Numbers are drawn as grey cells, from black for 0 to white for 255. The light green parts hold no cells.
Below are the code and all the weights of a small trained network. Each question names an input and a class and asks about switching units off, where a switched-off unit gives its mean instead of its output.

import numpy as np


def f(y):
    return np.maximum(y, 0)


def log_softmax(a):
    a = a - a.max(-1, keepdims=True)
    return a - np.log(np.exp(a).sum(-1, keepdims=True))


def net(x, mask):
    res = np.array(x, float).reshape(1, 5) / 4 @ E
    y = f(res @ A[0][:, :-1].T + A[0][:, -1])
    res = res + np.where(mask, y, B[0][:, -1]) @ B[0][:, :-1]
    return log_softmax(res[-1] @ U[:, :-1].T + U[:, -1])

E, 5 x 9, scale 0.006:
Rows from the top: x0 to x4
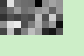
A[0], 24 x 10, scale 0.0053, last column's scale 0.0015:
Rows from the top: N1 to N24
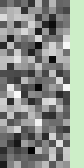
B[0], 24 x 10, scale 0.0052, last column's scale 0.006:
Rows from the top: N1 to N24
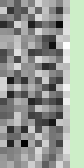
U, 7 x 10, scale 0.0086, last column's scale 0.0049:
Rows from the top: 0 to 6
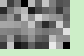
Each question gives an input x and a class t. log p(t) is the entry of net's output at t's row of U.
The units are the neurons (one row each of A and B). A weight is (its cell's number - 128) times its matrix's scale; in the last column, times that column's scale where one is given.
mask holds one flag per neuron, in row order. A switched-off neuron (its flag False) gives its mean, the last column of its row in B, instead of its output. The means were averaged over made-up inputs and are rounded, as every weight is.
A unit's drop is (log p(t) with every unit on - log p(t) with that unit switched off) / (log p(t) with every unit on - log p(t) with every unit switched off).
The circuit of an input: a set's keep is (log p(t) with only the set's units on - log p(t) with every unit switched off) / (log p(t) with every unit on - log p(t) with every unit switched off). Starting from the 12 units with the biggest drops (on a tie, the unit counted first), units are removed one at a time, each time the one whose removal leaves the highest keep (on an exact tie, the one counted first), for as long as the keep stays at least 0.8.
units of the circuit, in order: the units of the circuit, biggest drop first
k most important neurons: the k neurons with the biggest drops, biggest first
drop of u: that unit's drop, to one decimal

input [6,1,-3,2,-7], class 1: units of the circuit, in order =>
(N15)
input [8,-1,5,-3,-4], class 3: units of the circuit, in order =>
(N7 N13)
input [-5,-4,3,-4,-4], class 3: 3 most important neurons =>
(N6 N10 N18)
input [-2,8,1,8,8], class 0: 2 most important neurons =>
(N14 N19)
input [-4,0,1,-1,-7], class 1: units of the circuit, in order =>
(N15 N8)
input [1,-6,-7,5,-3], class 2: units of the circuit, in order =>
(N9 N3)
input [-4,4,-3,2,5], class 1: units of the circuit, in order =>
(N4 N17)
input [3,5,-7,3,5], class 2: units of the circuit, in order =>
(N9 N3)
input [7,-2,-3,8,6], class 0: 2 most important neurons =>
(N14 N2)
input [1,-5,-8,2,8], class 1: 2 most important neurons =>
(N4 N17)
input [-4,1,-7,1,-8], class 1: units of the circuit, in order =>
(N15 N8)
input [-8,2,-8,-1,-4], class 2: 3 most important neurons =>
(N9 N3 N16)
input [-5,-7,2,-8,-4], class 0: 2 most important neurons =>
(N21 N12)
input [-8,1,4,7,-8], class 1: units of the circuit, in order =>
(N15)
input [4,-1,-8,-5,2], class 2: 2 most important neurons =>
(N9 N5)
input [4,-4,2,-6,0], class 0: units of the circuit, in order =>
(N21 N12)
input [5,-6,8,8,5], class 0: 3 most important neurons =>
(N14 N19 N2)
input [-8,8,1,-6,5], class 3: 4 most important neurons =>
(N18 N6 N10 N14)
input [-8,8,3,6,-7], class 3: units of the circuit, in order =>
(N6 N10)
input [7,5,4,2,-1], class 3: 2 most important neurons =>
(N7 N13)
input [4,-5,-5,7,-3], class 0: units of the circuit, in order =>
(N14)
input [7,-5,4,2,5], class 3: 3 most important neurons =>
(N13 N7 N15)
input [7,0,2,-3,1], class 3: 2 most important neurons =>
(N7 N13)
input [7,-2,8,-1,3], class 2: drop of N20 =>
0.2
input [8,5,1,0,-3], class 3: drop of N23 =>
0.0
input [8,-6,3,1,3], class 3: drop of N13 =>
0.3
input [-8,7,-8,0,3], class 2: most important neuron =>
(N9)
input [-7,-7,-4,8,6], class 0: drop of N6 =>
-0.1
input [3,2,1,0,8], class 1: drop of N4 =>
0.4
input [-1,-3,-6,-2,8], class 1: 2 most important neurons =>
(N4 N17)
